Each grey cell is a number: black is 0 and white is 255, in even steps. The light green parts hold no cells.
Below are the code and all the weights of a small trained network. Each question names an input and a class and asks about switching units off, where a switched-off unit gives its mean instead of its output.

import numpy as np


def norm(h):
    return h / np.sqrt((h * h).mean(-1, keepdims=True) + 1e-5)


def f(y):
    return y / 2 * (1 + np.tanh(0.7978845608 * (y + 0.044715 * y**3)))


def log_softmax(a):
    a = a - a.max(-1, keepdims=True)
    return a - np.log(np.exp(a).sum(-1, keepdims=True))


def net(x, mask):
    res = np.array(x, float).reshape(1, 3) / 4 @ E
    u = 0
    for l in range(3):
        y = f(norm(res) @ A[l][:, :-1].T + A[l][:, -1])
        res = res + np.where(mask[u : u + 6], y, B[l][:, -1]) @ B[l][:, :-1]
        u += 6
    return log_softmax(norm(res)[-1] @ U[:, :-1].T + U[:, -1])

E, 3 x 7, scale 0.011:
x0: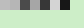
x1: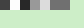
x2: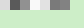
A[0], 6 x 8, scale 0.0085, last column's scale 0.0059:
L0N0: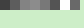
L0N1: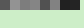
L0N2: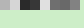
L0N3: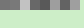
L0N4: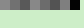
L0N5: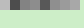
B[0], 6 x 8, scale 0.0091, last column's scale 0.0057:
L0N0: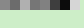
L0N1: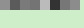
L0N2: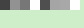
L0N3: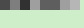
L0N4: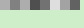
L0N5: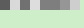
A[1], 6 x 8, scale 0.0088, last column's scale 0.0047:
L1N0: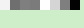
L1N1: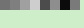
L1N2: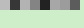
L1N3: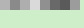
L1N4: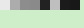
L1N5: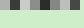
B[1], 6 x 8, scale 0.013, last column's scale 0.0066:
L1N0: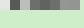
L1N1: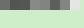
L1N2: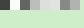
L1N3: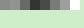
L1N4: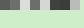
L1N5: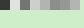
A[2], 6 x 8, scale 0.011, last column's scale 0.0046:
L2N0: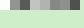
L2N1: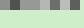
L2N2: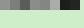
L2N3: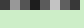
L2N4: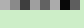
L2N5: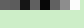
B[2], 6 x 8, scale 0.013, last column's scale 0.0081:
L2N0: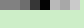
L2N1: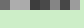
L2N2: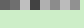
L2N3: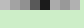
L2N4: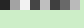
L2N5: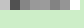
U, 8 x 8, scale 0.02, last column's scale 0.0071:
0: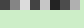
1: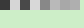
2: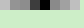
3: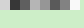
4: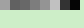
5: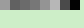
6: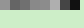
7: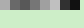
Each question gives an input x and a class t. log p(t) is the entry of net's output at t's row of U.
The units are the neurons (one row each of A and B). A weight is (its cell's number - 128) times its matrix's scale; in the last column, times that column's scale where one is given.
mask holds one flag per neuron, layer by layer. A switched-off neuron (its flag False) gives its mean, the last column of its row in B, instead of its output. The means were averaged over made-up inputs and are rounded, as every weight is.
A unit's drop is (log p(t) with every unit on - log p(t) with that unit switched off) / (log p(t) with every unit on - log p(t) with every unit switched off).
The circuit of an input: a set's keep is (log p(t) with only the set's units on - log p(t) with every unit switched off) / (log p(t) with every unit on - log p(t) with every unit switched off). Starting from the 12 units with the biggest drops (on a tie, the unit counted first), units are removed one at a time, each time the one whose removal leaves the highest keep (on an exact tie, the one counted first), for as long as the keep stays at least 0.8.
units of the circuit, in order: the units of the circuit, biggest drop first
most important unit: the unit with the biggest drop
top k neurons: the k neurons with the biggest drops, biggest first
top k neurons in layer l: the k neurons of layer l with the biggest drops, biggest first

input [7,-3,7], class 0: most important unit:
L1N4
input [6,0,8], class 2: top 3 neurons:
(L2N0, L1N0, L0N0)
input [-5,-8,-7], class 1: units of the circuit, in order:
(L1N5, L1N2)
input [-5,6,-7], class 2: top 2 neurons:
(L2N3, L1N5)
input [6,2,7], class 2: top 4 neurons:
(L2N0, L1N0, L0N0, L1N3)
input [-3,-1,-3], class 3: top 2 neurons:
(L1N4, L2N4)
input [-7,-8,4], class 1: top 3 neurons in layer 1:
(L1N5, L1N2, L1N4)
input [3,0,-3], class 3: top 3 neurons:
(L2N5, L1N2, L0N3)
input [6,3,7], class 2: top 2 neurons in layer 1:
(L1N0, L1N3)
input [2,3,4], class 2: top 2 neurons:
(L2N0, L0N0)
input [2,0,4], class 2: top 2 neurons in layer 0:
(L0N0, L0N3)
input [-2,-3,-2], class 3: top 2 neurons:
(L0N0, L0N3)
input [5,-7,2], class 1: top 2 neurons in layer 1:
(L1N2, L1N5)
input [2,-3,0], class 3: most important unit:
L0N5
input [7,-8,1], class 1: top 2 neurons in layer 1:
(L1N2, L1N5)
